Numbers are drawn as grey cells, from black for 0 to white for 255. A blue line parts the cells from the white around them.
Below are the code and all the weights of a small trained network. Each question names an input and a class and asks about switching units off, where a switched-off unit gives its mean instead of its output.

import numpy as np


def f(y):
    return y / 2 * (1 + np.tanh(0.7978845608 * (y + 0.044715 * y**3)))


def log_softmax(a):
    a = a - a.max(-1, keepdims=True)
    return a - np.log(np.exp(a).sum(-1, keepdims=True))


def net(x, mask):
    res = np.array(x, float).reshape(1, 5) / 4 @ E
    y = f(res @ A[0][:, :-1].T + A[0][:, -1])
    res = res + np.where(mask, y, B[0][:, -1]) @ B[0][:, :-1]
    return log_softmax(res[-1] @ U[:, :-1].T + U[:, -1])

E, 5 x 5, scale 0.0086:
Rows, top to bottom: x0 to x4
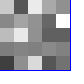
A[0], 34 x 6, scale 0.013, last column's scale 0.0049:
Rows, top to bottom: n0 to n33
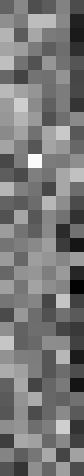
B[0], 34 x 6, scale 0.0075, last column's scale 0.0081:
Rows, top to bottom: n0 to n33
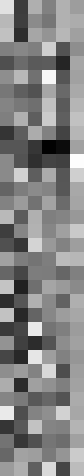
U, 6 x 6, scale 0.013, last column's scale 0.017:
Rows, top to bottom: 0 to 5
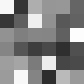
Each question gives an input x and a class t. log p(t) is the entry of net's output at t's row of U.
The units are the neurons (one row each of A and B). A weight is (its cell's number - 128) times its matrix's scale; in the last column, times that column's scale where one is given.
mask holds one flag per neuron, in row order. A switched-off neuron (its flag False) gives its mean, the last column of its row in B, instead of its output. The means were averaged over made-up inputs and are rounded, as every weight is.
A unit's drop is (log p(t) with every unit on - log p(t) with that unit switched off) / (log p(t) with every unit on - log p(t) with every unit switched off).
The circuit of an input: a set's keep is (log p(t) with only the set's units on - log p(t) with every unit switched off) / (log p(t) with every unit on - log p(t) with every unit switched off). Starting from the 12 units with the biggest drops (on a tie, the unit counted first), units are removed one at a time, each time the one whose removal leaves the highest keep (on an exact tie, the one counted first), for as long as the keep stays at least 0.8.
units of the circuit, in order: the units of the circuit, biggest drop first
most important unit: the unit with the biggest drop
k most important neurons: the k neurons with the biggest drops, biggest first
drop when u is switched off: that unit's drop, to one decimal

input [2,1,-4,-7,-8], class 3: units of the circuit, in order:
(n10)
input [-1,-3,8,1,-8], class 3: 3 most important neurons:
(n10, n4, n24)
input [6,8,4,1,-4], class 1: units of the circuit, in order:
(n9, n30)
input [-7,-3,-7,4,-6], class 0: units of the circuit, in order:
(n29, n0)
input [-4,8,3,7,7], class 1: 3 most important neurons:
(n21, n25, n30)
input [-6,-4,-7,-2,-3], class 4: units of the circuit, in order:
(n5, n11)
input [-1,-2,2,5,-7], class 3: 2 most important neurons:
(n10, n4)
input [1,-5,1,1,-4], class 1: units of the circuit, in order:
(n16, n11, n23)
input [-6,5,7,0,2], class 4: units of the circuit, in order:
(n8, n7)
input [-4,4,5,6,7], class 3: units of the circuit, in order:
(n31, n11)
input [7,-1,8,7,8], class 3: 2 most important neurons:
(n11, n28)
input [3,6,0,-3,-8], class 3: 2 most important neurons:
(n10, n24)
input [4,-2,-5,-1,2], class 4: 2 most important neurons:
(n33, n12)
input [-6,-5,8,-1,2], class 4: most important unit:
n8
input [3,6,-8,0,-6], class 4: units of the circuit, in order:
(n12, n5)
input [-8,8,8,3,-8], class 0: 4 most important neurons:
(n29, n0, n27, n15)
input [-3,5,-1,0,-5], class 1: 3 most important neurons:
(n30, n11, n9)
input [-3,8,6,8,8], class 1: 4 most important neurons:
(n21, n25, n30, n10)
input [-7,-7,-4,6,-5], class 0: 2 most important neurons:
(n29, n0)
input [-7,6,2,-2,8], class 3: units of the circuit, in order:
(n31)
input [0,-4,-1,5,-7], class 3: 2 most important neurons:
(n10, n4)
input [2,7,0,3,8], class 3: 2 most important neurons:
(n11, n31)
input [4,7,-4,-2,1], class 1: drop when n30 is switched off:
0.1
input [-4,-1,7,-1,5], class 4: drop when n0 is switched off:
0.0
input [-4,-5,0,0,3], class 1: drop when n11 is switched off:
0.3
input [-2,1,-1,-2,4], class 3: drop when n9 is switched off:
-0.1
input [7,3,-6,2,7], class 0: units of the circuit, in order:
(n1)
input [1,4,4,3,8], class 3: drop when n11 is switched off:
0.3
